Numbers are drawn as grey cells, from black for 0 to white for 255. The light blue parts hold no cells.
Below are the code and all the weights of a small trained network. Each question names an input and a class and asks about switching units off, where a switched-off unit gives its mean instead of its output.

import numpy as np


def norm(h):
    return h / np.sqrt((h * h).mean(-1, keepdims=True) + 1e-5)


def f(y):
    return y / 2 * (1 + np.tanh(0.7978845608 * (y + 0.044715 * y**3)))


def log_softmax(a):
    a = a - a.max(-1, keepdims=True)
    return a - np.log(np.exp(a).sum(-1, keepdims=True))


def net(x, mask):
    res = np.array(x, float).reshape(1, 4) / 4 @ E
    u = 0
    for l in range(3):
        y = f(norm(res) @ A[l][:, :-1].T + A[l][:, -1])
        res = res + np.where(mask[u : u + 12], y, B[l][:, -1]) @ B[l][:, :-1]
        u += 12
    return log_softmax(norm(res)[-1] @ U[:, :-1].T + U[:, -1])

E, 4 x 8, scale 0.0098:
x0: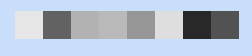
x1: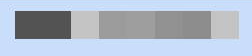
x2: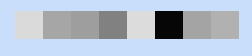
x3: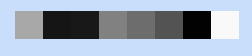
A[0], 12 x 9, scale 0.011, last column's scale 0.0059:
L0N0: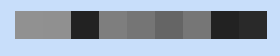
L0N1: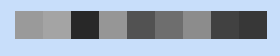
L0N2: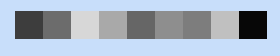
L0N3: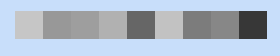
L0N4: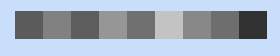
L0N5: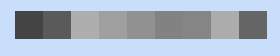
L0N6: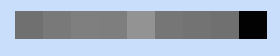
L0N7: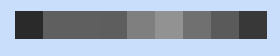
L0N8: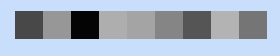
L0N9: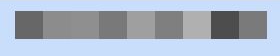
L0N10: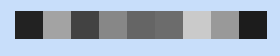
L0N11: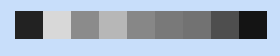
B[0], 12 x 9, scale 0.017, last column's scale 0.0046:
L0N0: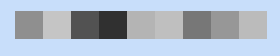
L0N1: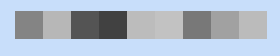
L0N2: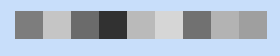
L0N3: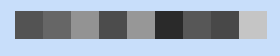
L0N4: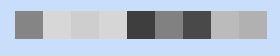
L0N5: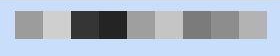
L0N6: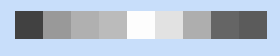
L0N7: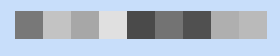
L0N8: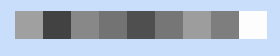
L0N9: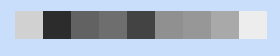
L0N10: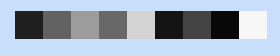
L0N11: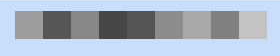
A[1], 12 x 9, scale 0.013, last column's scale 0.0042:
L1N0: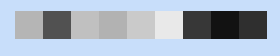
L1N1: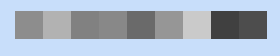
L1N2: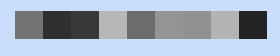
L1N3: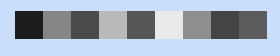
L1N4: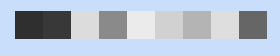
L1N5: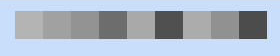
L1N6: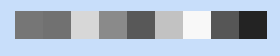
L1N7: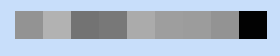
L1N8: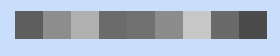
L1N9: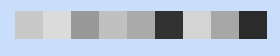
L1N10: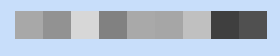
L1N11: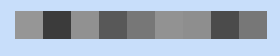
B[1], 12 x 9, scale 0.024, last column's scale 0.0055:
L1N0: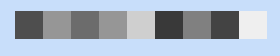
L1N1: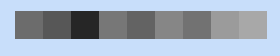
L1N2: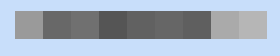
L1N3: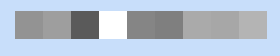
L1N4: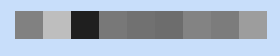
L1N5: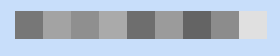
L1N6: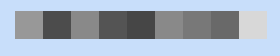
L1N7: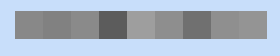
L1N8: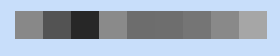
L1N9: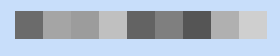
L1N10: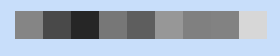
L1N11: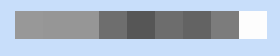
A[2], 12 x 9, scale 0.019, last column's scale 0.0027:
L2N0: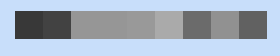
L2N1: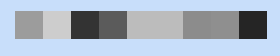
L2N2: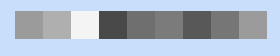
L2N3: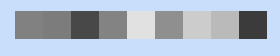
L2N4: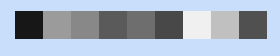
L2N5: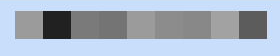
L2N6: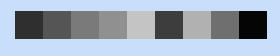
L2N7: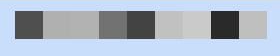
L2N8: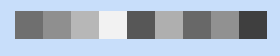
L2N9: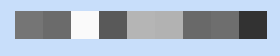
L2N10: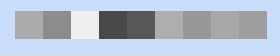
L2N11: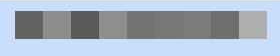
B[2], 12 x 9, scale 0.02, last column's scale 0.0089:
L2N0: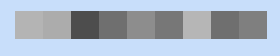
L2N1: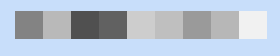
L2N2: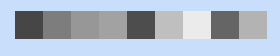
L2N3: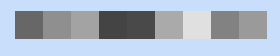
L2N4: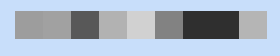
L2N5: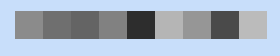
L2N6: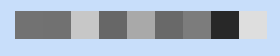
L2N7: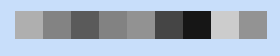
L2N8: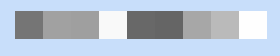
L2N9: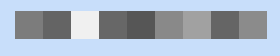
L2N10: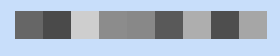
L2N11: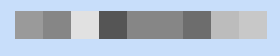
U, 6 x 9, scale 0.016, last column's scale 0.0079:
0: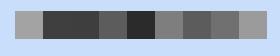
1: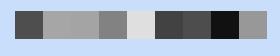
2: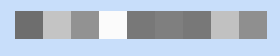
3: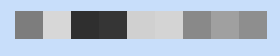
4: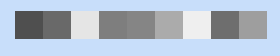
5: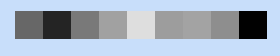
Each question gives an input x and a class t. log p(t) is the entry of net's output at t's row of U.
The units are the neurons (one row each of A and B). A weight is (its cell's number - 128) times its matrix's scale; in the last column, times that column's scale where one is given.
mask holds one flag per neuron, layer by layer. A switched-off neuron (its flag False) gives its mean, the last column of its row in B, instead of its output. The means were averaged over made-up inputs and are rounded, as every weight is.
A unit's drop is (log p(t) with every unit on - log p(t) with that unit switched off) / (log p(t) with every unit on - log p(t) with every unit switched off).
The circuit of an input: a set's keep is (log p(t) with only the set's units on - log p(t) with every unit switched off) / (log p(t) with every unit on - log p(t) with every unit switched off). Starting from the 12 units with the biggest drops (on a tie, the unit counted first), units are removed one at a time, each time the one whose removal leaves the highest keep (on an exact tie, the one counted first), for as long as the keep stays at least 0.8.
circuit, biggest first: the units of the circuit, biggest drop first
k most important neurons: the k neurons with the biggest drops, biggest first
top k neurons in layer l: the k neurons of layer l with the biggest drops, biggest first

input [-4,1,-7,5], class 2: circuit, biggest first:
(L0N7)
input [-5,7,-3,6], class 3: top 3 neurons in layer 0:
(L0N2, L0N9, L0N5)
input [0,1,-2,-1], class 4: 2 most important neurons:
(L2N10, L2N2)
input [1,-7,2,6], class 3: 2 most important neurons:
(L0N0, L0N1)
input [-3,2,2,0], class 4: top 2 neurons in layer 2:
(L2N2, L2N9)
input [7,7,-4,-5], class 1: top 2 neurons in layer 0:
(L0N3, L0N1)
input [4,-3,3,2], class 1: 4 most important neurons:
(L0N9, L1N0, L0N8, L0N11)
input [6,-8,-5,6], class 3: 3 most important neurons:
(L0N0, L0N10, L0N1)
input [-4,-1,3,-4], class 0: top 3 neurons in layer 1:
(L1N0, L1N11, L1N8)
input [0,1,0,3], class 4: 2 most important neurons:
(L0N8, L2N10)
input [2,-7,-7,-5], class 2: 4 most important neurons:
(L1N3, L0N4, L0N7, L2N8)
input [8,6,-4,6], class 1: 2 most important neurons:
(L1N0, L0N9)
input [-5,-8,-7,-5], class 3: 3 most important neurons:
(L0N0, L0N1, L0N11)
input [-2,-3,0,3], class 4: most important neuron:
(L0N8)
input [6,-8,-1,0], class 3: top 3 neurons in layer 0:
(L0N0, L0N1, L0N10)
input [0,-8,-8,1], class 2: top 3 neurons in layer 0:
(L0N7, L0N4, L0N5)
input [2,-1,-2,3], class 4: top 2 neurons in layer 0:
(L0N8, L0N9)
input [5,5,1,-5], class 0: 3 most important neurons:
(L0N10, L1N10, L1N6)
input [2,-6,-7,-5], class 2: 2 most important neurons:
(L1N3, L0N4)
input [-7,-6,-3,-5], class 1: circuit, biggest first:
(L0N10)
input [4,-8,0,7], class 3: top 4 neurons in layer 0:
(L0N0, L0N1, L0N9, L0N11)
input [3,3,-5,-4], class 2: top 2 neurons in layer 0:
(L0N4, L0N8)
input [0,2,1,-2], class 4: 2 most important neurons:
(L0N9, L2N10)
